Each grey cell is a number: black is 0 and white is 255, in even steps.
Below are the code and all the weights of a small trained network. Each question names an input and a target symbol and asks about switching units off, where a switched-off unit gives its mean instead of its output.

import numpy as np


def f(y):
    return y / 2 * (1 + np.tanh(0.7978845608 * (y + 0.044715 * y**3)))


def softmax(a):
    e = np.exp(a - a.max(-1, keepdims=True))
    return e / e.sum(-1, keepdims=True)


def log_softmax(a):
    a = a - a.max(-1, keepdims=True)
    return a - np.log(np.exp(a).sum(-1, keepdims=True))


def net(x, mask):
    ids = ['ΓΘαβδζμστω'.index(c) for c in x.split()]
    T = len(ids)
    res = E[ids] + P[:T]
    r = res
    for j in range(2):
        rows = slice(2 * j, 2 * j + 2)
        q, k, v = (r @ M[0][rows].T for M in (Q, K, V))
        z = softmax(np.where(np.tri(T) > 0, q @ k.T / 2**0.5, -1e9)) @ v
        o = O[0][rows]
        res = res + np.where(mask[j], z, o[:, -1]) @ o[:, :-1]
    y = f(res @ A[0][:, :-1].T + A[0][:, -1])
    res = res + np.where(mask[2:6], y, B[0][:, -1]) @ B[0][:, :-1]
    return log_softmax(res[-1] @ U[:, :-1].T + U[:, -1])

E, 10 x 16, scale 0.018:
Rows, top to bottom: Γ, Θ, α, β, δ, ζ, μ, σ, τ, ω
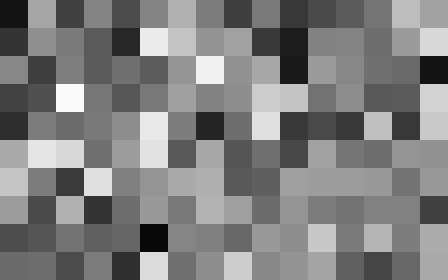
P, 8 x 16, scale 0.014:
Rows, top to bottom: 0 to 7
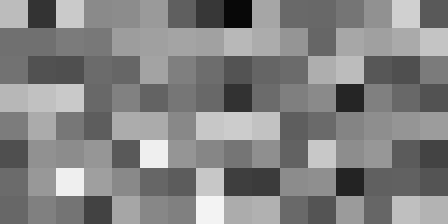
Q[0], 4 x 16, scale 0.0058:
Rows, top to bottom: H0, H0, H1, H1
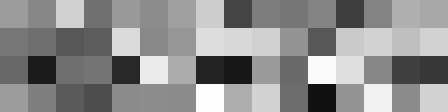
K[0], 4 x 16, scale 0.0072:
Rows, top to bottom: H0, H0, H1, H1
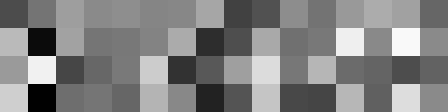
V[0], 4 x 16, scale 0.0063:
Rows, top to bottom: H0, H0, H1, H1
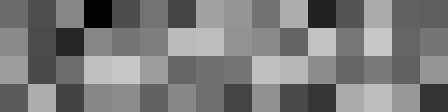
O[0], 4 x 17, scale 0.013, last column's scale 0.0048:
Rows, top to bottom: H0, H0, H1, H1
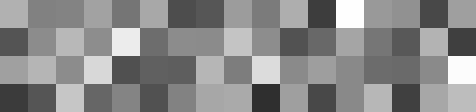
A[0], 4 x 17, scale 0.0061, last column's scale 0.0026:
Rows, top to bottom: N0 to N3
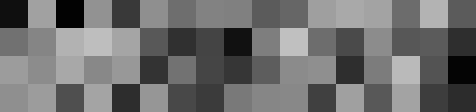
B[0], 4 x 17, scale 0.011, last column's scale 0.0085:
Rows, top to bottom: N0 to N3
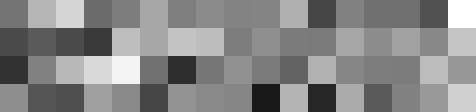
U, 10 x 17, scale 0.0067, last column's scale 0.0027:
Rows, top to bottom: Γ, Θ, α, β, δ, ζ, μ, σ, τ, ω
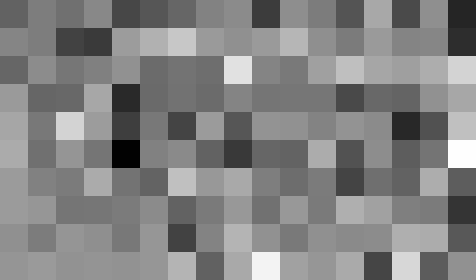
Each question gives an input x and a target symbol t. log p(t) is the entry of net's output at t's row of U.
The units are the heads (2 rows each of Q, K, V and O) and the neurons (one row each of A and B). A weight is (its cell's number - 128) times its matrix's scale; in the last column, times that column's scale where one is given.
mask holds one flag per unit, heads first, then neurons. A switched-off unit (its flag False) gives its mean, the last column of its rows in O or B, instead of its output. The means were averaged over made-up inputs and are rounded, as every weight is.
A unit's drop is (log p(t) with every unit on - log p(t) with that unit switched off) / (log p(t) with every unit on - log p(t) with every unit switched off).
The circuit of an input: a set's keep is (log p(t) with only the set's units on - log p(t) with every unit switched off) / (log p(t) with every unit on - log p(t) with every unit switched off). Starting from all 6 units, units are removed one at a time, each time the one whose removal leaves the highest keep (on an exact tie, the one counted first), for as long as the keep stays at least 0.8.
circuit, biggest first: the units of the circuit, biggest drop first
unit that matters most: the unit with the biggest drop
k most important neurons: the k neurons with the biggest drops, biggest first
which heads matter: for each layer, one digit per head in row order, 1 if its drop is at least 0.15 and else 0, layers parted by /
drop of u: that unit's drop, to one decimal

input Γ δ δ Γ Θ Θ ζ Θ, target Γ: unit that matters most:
H1
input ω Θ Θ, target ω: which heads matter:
11
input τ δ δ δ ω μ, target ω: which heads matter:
11
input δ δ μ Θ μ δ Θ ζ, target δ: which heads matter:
01
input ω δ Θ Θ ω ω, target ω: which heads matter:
11
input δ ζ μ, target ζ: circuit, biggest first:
(H0, N1, H1, N3)
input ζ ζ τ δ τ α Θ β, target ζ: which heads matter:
10
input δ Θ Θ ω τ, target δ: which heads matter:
01
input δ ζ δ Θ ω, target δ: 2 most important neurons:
(N0, N1)
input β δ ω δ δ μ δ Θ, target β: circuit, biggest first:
(H0, N3, H1)
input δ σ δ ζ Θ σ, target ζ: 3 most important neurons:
(N1, N0, N2)
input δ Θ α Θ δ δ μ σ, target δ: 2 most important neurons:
(N1, N3)
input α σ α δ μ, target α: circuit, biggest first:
(H0, H1)
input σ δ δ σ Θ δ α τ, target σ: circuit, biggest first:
(H0, N3)
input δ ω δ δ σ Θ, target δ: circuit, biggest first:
(N0, H1)
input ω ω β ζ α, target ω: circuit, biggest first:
(H1)
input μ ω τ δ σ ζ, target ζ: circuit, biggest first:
(H0, N1, H1)
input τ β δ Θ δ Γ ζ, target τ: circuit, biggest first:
(N2, H1)
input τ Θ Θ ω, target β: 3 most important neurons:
(N3, N1, N0)
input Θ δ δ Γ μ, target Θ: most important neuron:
(N2)
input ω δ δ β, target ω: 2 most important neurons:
(N1, N2)
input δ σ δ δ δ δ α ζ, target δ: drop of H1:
0.7
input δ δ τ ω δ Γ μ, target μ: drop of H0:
0.6
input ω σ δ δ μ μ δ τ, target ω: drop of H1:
0.8
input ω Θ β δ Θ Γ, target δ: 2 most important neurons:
(N0, N1)
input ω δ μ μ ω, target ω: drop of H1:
0.7
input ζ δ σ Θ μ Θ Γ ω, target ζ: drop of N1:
0.1
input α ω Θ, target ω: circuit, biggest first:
(H1)
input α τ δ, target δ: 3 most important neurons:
(N0, N1, N3)
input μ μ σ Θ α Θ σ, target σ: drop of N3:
0.2
